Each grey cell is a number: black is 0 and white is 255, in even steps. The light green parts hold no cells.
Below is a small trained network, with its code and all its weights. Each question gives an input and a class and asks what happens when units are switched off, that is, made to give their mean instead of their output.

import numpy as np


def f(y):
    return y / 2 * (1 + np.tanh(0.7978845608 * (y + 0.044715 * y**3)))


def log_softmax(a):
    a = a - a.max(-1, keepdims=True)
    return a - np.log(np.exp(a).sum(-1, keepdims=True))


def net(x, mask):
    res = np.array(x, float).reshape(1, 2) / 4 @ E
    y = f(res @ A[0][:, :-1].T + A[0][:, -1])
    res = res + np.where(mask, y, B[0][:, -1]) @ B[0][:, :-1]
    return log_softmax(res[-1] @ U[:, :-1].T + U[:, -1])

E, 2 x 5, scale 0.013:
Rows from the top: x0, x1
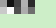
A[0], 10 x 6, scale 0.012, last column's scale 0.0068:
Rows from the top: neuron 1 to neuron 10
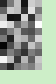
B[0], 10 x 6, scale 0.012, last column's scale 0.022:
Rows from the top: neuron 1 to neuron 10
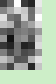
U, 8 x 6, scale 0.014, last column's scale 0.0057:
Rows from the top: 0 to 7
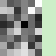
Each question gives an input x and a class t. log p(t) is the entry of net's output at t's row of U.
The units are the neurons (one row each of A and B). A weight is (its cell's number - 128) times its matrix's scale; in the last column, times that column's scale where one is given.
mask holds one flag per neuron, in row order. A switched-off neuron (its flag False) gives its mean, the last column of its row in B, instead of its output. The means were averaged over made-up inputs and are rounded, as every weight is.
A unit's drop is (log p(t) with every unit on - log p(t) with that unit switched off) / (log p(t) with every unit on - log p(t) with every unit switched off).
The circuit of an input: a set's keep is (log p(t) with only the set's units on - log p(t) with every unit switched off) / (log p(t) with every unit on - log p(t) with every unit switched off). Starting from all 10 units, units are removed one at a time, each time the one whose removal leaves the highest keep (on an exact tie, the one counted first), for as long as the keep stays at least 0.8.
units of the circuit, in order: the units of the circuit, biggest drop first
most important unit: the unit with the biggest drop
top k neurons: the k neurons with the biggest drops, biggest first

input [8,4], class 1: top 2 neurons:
(neuron 9; neuron 1)
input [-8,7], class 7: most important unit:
neuron 2
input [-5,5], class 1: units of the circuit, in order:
(neuron 1; neuron 4)
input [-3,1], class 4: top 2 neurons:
(neuron 3; neuron 9)
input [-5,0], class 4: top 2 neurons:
(neuron 2; neuron 6)
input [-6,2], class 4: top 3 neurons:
(neuron 3; neuron 1; neuron 9)
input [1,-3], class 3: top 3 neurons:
(neuron 3; neuron 2; neuron 4)
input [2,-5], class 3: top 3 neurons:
(neuron 7; neuron 2; neuron 4)
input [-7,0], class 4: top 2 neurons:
(neuron 2; neuron 6)
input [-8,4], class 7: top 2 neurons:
(neuron 7; neuron 2)
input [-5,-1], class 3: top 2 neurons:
(neuron 3; neuron 1)
